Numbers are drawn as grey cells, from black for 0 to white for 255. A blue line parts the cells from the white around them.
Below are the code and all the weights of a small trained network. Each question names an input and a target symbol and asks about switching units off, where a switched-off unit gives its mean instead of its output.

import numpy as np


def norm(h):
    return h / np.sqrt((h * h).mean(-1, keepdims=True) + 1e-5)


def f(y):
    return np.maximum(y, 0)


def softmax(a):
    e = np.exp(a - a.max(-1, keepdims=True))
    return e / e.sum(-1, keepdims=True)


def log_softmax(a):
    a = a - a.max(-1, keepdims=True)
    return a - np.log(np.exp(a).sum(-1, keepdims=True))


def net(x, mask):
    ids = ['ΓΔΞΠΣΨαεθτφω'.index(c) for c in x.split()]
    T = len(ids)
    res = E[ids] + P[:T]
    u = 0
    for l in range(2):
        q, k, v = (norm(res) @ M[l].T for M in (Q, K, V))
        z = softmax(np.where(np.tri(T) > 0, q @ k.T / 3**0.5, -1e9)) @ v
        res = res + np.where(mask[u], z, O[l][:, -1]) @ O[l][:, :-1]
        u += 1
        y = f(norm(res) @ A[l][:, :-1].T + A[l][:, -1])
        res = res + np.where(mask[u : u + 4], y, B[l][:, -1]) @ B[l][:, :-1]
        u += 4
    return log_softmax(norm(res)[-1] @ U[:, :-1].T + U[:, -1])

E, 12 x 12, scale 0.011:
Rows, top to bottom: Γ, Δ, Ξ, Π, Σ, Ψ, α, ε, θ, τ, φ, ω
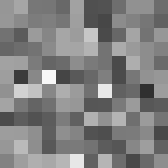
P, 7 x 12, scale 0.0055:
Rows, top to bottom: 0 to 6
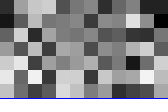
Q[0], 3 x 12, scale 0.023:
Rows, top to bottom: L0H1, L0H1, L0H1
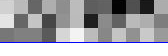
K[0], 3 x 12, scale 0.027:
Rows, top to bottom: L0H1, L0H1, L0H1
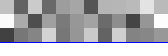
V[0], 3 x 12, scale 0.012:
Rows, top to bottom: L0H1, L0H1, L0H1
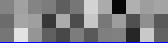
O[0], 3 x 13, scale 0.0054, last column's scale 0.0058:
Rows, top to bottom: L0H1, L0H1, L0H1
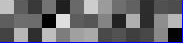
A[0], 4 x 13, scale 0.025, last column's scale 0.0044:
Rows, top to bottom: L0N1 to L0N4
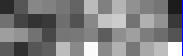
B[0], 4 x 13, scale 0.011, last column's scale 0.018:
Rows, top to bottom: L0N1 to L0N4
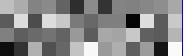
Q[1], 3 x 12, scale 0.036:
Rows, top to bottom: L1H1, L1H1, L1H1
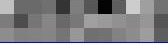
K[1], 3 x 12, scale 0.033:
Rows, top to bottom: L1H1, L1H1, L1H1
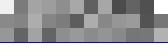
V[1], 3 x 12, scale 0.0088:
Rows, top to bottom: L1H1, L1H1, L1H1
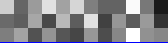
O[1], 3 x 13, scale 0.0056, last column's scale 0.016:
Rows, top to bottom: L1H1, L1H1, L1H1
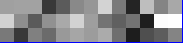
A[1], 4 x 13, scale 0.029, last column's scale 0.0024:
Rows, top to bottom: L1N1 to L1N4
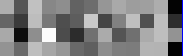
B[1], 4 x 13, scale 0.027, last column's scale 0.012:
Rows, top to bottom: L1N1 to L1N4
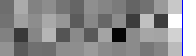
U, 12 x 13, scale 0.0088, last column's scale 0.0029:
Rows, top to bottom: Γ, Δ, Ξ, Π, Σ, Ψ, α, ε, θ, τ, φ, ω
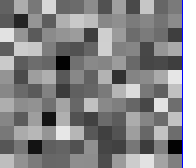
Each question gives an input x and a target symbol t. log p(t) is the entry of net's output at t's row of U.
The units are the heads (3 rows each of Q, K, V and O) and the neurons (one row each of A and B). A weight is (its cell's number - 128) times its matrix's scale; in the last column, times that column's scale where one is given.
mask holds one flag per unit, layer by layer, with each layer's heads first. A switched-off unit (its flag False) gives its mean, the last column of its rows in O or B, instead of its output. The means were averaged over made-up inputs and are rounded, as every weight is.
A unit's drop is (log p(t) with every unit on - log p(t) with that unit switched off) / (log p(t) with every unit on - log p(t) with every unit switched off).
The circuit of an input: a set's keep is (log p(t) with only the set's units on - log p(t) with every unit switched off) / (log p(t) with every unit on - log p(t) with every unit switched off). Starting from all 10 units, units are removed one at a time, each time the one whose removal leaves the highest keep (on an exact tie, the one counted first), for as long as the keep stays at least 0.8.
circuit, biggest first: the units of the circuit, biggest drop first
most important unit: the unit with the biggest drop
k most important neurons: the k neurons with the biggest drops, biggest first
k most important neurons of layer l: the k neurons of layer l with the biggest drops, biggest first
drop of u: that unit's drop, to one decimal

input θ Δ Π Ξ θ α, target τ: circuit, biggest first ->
(L0H1 L0N4 L1H1)
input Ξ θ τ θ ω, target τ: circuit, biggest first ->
(L0N4 L0H1 L1H1)
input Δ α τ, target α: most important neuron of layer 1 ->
(L1N2)
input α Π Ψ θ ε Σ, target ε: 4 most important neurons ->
(L0N4 L1N1 L1N4 L0N2)
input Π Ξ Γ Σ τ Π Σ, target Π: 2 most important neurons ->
(L0N4 L0N2)
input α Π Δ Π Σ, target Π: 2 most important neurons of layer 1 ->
(L1N1 L1N2)
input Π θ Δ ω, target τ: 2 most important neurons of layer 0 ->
(L0N4 L0N1)
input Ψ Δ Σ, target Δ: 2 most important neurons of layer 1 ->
(L1N4 L1N3)
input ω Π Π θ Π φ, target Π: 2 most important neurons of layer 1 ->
(L1N1 L1N2)
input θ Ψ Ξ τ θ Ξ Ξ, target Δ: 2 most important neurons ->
(L0N2 L1N2)
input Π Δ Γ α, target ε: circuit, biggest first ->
(L0N4 L1N3 L1N2)
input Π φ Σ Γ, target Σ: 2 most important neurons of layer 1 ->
(L1N2 L1N3)
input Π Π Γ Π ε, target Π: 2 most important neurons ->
(L0N4 L1N1)
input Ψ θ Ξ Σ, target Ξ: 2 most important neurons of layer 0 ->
(L0N2 L0N4)
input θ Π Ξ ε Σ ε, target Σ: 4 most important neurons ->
(L0N4 L0N2 L1N2 L1N3)
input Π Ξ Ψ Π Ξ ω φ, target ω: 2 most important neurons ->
(L0N4 L0N2)
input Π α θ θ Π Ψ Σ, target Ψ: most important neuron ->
(L0N4)
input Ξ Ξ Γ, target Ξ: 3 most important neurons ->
(L0N2 L0N4 L1N2)
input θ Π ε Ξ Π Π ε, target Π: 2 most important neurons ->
(L0N4 L0N2)
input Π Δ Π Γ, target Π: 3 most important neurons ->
(L0N4 L1N1 L0N2)
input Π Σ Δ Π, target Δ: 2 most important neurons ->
(L1N2 L0N4)
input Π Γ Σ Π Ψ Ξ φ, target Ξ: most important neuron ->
(L0N2)
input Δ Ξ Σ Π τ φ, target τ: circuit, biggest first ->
(L0H1 L1N2 L0N4)
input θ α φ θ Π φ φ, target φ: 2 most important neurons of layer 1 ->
(L1N2 L1N3)
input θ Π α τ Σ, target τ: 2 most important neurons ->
(L1N2 L0N4)
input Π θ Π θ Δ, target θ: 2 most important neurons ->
(L0N4 L0N2)
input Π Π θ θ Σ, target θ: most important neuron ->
(L0N4)
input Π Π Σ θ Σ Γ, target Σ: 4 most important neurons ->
(L0N2 L1N2 L0N4 L1N3)
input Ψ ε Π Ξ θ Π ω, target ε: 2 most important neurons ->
(L0N4 L0N2)
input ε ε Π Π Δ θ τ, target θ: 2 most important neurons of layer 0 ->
(L0N2 L0N4)
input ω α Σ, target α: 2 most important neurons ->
(L0N4 L1N2)
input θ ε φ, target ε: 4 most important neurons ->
(L0N4 L1N1 L1N4 L0N2)
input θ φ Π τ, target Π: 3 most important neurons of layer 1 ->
(L1N1 L1N2 L1N3)
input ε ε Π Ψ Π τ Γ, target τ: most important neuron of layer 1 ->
(L1N2)
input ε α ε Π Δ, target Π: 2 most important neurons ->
(L0N4 L1N1)
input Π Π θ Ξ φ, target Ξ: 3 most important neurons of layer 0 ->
(L0N2 L0N4 L0N3)
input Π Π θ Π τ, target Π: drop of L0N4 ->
0.9
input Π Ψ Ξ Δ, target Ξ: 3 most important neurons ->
(L0N2 L0N4 L1N2)
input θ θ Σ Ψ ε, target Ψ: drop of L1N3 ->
0.2
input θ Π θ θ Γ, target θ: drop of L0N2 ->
0.1
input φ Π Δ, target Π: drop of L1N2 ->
0.2
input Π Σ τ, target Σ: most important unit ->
L0N2
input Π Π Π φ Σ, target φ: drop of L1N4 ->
0.0
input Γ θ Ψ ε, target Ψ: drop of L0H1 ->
1.7
